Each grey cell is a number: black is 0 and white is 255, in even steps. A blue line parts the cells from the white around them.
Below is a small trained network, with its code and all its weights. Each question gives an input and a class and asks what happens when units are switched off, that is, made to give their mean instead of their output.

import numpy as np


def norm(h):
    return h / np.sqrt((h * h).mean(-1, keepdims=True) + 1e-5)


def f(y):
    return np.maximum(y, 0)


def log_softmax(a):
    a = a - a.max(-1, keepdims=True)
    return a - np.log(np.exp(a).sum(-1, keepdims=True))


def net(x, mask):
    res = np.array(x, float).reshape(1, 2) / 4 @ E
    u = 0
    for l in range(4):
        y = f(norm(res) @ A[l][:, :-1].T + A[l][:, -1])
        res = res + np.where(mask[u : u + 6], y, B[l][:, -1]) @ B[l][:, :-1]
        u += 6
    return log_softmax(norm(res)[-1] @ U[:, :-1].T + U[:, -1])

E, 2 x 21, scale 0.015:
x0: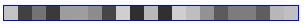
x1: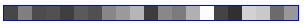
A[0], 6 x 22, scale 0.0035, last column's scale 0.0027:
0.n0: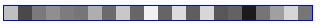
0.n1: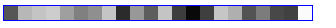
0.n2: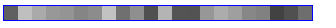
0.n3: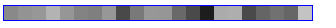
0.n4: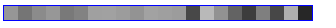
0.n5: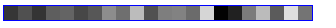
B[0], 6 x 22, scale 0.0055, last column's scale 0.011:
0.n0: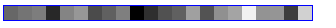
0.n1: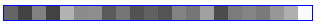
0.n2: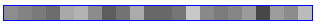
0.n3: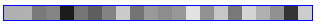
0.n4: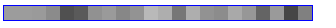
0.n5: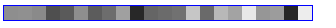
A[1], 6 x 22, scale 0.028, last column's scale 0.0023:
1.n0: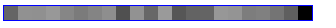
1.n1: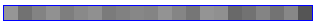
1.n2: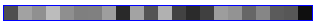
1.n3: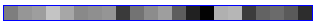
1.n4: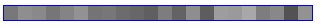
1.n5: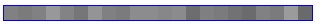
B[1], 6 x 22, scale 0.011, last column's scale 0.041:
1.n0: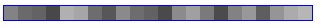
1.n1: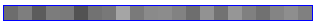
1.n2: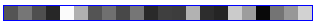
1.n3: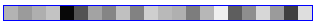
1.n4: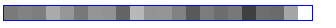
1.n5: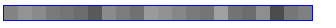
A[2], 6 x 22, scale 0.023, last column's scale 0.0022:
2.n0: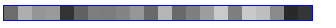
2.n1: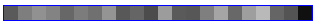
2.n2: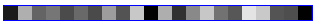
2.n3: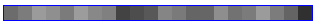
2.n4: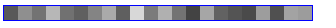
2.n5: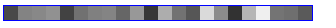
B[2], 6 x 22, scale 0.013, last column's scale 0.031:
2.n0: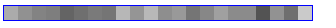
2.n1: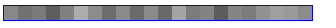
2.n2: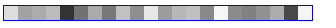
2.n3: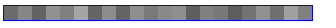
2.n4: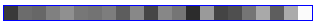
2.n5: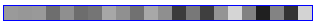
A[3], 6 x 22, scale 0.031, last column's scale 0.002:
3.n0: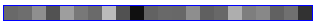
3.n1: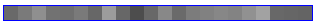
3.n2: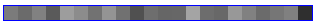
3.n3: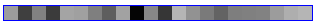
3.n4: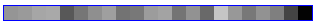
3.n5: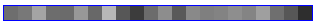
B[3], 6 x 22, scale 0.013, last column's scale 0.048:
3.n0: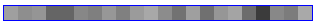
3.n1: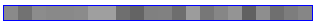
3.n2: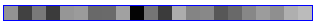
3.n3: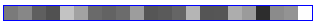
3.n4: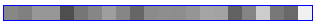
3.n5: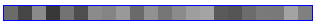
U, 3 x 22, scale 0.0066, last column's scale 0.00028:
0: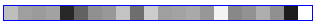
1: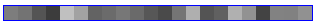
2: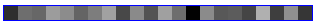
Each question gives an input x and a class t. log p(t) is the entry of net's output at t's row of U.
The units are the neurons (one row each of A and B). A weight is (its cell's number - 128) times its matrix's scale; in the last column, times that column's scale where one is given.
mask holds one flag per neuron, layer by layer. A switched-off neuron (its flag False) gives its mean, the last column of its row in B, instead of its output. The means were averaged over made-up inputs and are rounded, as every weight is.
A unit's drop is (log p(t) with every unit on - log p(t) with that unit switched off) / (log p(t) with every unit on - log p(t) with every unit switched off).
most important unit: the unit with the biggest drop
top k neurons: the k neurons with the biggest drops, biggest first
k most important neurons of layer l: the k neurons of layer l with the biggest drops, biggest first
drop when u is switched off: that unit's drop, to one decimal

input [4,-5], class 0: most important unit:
1.n2
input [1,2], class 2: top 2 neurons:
(1.n2, 1.n3)
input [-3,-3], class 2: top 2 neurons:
(0.n3, 0.n1)
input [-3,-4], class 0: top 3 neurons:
(1.n3, 0.n0, 0.n5)
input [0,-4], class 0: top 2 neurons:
(0.n5, 1.n3)
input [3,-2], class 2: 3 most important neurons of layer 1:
(1.n2, 1.n0, 1.n3)
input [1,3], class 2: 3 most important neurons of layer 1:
(1.n3, 1.n2, 1.n4)
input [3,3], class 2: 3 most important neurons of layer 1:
(1.n3, 1.n2, 1.n0)
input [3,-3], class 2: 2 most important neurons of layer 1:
(1.n2, 1.n0)
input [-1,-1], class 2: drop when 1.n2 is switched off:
0.7
